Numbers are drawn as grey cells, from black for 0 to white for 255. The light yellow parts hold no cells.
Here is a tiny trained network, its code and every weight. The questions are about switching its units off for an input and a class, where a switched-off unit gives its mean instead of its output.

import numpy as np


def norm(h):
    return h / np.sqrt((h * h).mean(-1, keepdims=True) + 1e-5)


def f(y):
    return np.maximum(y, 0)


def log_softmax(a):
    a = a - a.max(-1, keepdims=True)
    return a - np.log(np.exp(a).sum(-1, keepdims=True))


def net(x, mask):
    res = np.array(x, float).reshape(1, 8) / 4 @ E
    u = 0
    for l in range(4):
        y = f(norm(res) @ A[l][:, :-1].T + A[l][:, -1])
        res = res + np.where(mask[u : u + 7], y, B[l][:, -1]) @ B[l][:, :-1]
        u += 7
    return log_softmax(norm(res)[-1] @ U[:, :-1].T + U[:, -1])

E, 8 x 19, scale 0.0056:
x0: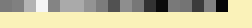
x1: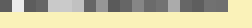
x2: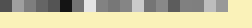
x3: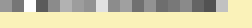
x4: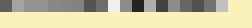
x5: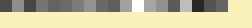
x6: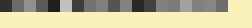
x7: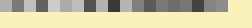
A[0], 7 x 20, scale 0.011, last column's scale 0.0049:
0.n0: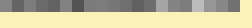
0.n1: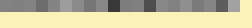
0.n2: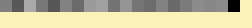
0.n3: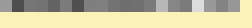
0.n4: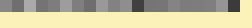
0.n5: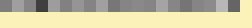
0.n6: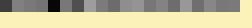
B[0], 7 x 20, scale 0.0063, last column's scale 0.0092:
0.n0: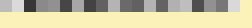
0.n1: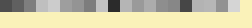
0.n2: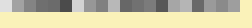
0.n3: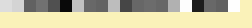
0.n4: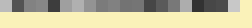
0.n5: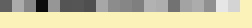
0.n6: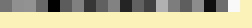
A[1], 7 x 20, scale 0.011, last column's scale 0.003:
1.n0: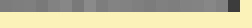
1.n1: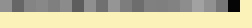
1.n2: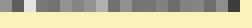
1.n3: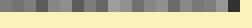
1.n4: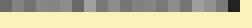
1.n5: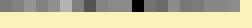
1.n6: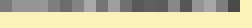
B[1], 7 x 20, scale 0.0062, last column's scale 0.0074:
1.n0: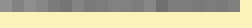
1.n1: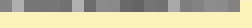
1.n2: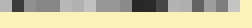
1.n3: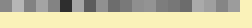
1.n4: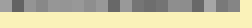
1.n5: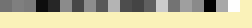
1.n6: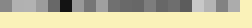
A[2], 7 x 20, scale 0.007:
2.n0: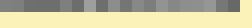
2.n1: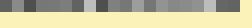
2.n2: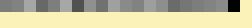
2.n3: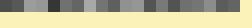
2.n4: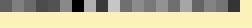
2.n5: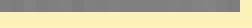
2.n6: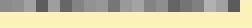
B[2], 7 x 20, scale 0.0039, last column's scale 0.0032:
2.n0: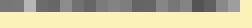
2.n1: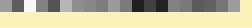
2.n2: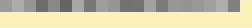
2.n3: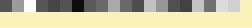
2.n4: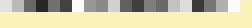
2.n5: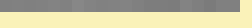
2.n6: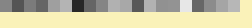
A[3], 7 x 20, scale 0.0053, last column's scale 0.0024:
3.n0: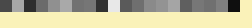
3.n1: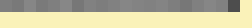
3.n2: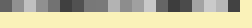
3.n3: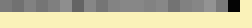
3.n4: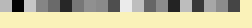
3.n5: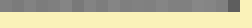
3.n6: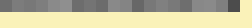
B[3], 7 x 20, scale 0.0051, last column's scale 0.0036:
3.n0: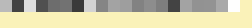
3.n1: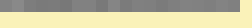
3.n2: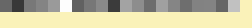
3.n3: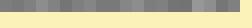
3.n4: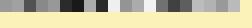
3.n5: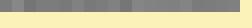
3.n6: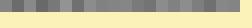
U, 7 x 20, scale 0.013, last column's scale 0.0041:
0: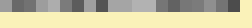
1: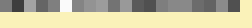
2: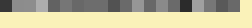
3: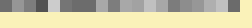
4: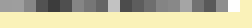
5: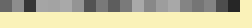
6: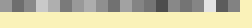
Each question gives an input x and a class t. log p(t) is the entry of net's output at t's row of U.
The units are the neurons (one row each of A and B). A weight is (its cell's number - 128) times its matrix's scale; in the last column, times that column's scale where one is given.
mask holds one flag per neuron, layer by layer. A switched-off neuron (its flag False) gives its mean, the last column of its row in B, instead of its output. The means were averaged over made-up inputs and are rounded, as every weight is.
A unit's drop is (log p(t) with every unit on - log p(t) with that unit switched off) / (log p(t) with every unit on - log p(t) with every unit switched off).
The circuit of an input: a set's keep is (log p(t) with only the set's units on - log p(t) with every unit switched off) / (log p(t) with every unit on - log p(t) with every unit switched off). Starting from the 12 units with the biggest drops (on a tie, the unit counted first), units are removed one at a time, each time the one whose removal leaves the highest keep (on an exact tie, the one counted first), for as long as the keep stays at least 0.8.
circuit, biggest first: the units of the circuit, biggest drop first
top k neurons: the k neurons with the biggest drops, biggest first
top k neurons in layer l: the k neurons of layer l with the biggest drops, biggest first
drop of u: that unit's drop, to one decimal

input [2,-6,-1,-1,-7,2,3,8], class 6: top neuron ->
0.n1
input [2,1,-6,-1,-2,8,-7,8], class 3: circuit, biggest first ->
0.n6, 0.n3
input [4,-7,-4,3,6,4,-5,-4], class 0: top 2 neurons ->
0.n6, 1.n5
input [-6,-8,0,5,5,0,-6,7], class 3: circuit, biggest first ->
0.n6, 0.n3
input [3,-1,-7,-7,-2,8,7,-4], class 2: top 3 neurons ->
0.n1, 1.n5, 0.n3
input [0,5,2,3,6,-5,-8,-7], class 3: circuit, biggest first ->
0.n6, 0.n3, 0.n4
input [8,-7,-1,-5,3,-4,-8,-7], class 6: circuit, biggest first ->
0.n6, 1.n5
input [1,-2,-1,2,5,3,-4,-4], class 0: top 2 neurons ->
1.n5, 0.n6
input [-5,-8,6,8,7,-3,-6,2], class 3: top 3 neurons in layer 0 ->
0.n6, 0.n5, 0.n3
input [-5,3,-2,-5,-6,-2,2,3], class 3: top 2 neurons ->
0.n1, 0.n6
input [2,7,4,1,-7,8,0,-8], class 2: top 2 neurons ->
0.n3, 1.n5
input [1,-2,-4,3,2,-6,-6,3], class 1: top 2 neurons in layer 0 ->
0.n3, 0.n0
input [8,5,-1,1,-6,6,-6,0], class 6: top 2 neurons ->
0.n6, 1.n5
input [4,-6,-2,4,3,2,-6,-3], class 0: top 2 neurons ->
3.n4, 0.n6
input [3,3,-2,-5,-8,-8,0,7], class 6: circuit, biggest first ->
0.n1
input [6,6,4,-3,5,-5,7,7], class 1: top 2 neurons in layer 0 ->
0.n1, 0.n3
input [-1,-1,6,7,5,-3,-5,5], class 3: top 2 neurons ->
0.n5, 0.n6
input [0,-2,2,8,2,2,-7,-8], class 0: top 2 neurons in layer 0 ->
0.n6, 0.n3
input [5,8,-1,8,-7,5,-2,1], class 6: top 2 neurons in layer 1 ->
1.n5, 1.n2
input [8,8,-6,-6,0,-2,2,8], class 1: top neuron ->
1.n5
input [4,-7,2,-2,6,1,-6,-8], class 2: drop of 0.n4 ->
0.2
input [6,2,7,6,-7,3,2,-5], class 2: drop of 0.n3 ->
0.2
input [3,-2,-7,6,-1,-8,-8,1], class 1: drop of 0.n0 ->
0.1
